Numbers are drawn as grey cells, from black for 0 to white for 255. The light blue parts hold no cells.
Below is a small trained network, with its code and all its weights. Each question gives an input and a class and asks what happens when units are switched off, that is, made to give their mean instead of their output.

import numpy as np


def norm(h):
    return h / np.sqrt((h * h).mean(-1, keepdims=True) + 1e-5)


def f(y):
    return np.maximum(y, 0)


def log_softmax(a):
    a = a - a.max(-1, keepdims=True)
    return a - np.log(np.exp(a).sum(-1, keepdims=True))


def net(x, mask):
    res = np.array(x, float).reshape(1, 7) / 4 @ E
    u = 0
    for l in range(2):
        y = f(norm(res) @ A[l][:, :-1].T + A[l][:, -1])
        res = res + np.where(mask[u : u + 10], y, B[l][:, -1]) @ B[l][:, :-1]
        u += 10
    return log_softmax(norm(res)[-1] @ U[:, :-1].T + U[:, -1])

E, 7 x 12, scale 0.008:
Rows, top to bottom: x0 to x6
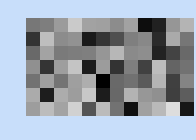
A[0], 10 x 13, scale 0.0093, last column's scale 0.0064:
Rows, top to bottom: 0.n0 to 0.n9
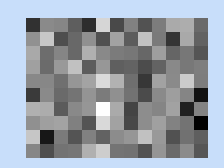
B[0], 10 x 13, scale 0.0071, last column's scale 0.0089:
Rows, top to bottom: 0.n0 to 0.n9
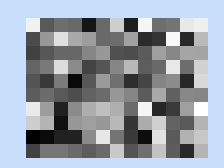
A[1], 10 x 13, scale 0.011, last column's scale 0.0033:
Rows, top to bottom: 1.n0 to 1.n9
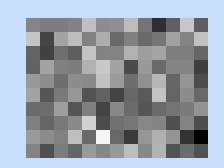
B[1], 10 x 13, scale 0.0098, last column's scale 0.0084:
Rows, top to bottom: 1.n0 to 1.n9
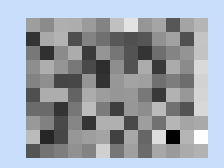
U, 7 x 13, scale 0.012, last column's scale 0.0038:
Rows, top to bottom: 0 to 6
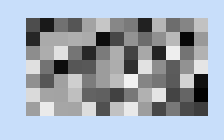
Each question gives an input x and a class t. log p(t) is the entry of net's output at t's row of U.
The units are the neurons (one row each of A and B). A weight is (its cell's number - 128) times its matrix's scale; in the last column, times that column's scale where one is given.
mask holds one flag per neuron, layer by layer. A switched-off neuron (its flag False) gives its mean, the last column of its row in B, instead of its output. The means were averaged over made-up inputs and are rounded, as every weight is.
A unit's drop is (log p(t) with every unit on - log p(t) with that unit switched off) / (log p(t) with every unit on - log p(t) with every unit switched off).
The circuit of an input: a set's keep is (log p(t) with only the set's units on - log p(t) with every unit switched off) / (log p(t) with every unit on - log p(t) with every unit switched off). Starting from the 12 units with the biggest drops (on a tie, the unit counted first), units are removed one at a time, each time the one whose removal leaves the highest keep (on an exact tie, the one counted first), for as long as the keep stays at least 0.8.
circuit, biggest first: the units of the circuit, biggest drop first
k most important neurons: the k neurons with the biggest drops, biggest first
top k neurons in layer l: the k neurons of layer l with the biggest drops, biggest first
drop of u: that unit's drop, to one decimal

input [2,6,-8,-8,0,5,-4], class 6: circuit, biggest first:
(1.n0)
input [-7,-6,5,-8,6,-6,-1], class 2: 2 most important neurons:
(0.n1 1.n3)
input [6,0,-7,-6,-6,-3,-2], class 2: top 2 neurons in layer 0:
(0.n8 0.n7)
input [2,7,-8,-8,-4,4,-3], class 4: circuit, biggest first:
(1.n0 0.n4)
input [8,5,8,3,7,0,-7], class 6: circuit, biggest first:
(1.n8 0.n8)
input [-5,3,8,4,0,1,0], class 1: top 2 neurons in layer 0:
(0.n6 0.n7)
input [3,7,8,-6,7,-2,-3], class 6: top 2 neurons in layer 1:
(1.n0 1.n1)
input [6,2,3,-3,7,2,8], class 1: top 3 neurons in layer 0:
(0.n0 0.n3 0.n7)
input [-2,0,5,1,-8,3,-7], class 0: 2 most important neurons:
(0.n8 0.n6)
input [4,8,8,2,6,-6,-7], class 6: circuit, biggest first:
(0.n8 1.n2 1.n0)
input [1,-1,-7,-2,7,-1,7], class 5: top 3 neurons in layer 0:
(0.n8 0.n0 0.n7)
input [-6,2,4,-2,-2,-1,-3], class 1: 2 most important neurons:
(0.n1 0.n6)
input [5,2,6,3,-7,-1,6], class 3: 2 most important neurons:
(1.n8 0.n7)
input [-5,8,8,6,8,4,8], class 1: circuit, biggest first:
(0.n0)
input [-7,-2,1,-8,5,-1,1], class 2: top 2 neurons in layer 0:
(0.n1 0.n3)
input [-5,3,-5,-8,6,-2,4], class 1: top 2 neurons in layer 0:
(0.n1 0.n0)
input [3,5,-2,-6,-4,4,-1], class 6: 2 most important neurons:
(0.n8 1.n8)
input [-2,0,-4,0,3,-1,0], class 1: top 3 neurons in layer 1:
(1.n8 1.n5 1.n9)
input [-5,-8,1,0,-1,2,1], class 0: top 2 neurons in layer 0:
(0.n8 0.n0)
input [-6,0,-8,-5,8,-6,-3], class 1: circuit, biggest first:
(0.n1)
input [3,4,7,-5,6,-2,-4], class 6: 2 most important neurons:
(1.n0 0.n4)
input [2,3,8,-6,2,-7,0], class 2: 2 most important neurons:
(1.n3 1.n8)
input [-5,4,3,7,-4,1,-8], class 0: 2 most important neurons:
(0.n8 0.n6)
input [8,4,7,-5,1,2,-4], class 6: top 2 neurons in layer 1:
(1.n8 1.n2)
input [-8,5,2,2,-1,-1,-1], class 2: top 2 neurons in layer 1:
(1.n8 1.n4)
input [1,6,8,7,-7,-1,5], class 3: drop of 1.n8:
0.3
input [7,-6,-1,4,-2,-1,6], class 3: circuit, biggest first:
(0.n6)
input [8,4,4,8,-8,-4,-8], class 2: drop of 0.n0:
0.3
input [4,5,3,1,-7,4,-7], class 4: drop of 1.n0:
0.1
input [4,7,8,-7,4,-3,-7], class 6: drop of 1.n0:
0.2
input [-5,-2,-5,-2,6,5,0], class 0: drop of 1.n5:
0.0
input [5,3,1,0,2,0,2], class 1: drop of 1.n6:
0.1
